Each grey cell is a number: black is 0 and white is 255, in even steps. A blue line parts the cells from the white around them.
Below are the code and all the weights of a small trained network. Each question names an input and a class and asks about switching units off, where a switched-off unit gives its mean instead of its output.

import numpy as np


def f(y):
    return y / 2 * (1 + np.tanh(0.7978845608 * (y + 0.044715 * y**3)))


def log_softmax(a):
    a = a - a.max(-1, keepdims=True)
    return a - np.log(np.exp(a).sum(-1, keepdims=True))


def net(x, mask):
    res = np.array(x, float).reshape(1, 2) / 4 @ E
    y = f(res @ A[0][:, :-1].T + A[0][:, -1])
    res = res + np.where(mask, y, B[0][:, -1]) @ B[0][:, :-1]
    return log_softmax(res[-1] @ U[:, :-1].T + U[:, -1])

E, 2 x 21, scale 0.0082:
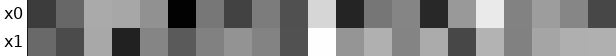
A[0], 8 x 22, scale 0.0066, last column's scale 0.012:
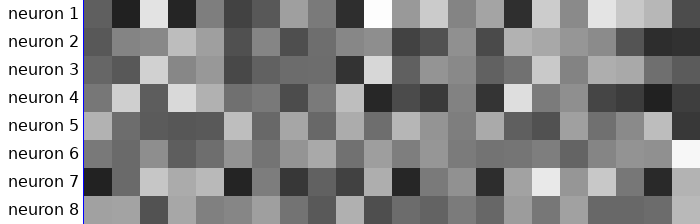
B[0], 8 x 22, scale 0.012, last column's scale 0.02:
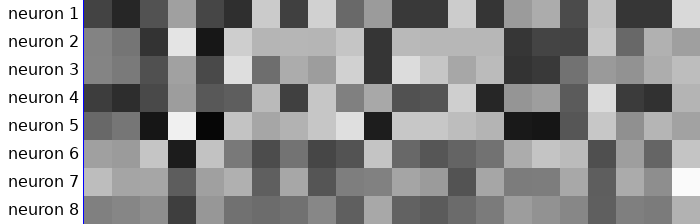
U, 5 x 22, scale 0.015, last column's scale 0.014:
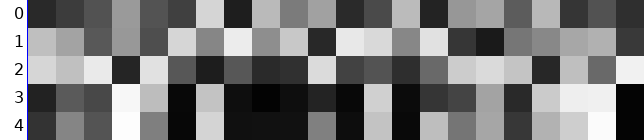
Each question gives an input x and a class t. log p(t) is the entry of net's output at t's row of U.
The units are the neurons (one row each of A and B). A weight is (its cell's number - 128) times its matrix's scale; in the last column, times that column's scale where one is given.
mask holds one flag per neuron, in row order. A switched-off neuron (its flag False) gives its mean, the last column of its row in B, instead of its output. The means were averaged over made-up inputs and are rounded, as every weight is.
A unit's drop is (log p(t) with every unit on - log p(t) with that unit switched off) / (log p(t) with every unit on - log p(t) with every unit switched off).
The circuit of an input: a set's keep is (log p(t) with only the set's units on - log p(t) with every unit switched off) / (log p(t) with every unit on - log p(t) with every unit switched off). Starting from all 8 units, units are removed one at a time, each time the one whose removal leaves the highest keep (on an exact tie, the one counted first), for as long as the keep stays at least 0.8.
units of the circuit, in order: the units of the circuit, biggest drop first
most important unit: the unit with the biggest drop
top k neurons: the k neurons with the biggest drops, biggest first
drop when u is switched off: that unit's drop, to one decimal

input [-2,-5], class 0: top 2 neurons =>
(neuron 7; neuron 4)
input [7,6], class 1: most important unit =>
neuron 3
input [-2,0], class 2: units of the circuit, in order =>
(neuron 1; neuron 3)
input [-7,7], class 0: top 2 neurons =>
(neuron 1; neuron 7)
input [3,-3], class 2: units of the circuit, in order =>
(neuron 1; neuron 3)
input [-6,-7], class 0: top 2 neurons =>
(neuron 4; neuron 7)
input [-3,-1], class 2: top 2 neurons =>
(neuron 3; neuron 1)
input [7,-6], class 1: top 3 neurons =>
(neuron 7; neuron 1; neuron 2)
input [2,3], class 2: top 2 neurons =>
(neuron 4; neuron 5)
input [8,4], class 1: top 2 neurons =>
(neuron 3; neuron 7)
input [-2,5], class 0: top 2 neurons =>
(neuron 7; neuron 1)
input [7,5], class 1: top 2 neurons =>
(neuron 3; neuron 7)
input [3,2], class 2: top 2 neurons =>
(neuron 5; neuron 2)
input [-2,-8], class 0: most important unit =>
neuron 4
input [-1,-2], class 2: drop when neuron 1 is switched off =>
0.5
